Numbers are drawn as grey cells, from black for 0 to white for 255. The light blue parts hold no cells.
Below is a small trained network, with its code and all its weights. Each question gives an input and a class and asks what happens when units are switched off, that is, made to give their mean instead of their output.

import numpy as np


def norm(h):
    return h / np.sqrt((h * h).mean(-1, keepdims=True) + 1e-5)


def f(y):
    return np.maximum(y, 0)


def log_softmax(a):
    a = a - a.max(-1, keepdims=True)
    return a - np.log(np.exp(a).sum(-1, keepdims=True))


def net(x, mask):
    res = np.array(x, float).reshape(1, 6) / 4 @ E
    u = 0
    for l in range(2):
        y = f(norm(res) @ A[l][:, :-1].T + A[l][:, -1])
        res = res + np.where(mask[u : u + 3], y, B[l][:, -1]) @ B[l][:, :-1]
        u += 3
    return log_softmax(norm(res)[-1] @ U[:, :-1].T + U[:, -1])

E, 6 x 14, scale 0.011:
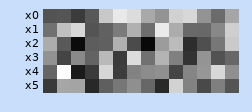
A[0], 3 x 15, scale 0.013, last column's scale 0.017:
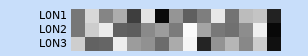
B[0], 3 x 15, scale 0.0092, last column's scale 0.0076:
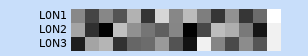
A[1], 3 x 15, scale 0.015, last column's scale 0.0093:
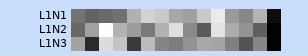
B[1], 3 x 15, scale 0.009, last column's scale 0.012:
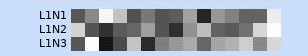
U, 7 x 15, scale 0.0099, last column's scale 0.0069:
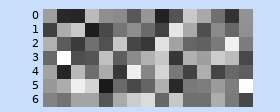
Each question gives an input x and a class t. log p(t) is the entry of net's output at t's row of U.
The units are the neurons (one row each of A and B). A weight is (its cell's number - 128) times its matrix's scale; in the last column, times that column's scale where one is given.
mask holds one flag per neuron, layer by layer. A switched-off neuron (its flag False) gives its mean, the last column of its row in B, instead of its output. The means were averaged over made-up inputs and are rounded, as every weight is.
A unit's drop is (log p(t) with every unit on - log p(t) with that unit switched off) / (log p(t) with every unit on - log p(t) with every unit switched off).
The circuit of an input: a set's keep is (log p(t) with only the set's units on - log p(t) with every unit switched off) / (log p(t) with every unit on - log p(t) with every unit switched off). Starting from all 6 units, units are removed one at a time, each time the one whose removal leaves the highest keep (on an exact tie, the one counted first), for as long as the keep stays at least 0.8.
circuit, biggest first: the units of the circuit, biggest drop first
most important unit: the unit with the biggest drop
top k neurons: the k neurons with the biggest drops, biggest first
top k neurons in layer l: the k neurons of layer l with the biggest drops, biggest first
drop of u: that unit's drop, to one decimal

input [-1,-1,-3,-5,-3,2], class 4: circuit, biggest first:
L0N1
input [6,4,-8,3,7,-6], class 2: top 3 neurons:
L1N2, L1N3, L0N1
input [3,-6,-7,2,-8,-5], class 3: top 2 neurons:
L1N3, L0N2
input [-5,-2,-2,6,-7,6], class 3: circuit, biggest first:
L1N3, L0N3, L0N1, L0N2
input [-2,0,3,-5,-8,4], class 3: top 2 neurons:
L1N3, L0N3
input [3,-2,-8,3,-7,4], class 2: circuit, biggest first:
L1N2, L0N3
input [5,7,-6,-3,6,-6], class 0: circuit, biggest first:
L0N2, L1N3
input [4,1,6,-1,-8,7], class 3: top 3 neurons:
L1N3, L0N3, L1N2
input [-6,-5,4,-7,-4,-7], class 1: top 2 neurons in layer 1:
L1N1, L1N2
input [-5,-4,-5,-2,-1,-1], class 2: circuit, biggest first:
L1N2, L0N2
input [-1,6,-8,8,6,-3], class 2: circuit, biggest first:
L1N2, L0N1
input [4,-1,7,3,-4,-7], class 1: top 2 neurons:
L0N3, L1N2
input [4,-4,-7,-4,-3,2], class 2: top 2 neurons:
L1N2, L0N2
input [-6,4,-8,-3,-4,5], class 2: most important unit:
L1N2
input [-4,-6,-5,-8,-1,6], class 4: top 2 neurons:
L0N1, L0N2
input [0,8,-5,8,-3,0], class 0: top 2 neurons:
L0N2, L0N1
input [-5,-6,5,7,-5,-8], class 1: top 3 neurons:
L0N3, L0N2, L0N1
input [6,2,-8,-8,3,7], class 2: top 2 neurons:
L1N2, L0N3
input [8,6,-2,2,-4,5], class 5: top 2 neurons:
L1N1, L0N3
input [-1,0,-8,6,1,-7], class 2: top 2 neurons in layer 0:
L0N1, L0N2
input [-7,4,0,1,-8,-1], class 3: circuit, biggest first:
L1N3
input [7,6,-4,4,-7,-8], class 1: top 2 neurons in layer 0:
L0N3, L0N1
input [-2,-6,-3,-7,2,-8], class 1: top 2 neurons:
L0N3, L0N2
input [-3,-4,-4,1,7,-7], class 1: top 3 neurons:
L0N3, L1N3, L0N2
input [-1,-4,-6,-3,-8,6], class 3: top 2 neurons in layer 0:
L0N3, L0N2
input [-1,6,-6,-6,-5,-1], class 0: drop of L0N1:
0.0
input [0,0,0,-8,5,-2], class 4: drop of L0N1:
1.1
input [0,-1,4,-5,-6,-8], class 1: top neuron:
L0N3
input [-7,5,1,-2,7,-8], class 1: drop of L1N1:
0.1
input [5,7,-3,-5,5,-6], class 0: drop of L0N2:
1.0
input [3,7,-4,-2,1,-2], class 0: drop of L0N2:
0.9
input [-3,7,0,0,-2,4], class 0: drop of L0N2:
0.9
